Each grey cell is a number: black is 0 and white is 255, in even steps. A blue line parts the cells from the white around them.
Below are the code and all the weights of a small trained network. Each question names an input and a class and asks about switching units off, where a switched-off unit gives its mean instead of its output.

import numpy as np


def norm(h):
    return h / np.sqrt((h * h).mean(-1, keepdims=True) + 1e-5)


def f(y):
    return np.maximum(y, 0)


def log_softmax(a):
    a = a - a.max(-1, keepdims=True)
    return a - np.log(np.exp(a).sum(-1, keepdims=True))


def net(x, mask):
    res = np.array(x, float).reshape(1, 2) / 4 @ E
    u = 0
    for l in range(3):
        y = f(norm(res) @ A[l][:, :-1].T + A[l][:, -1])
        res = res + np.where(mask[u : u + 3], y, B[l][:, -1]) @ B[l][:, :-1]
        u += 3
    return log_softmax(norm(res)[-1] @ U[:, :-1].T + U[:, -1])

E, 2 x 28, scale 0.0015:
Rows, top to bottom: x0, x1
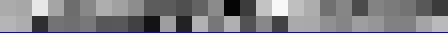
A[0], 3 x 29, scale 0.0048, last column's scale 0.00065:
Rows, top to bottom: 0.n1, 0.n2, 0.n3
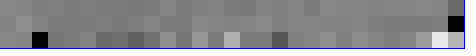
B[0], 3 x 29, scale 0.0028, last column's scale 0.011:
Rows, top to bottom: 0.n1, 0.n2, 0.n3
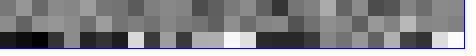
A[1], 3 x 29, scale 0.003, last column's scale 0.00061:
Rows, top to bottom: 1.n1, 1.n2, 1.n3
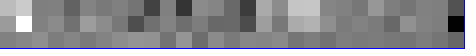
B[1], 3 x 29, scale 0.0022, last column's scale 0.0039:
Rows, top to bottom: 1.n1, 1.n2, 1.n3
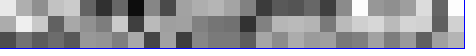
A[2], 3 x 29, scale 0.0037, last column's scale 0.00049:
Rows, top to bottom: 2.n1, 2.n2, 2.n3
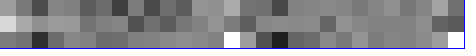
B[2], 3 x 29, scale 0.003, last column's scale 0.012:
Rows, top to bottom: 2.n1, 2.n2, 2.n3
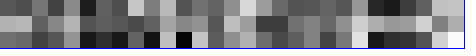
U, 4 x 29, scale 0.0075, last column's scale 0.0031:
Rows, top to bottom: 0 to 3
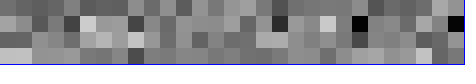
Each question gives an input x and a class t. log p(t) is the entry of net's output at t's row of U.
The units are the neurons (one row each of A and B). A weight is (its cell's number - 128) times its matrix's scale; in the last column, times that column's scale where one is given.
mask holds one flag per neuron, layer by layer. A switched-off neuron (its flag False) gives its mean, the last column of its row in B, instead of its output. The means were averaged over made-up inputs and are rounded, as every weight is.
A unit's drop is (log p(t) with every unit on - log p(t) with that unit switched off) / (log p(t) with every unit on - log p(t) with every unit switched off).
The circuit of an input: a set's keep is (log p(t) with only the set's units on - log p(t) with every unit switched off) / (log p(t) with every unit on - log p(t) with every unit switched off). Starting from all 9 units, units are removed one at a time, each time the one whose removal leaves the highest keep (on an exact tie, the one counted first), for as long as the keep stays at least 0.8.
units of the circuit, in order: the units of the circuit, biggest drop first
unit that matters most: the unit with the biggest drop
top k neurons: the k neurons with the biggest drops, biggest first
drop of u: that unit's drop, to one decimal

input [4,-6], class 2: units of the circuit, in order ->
[0.n3; 2.n3; 1.n1]
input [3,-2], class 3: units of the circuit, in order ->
[0.n3; 2.n3]
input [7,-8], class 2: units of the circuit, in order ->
[2.n3; 0.n3]
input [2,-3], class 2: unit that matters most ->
1.n1
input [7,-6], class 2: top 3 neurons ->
[2.n3; 0.n3; 1.n1]
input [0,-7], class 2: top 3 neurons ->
[0.n3; 2.n3; 2.n1]
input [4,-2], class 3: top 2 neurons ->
[0.n3; 2.n3]
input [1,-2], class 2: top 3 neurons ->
[1.n1; 0.n3; 2.n3]
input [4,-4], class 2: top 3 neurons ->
[1.n1; 0.n3; 2.n3]
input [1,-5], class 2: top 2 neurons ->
[0.n3; 2.n3]
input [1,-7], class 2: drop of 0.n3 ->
0.9
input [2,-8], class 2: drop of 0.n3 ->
0.9
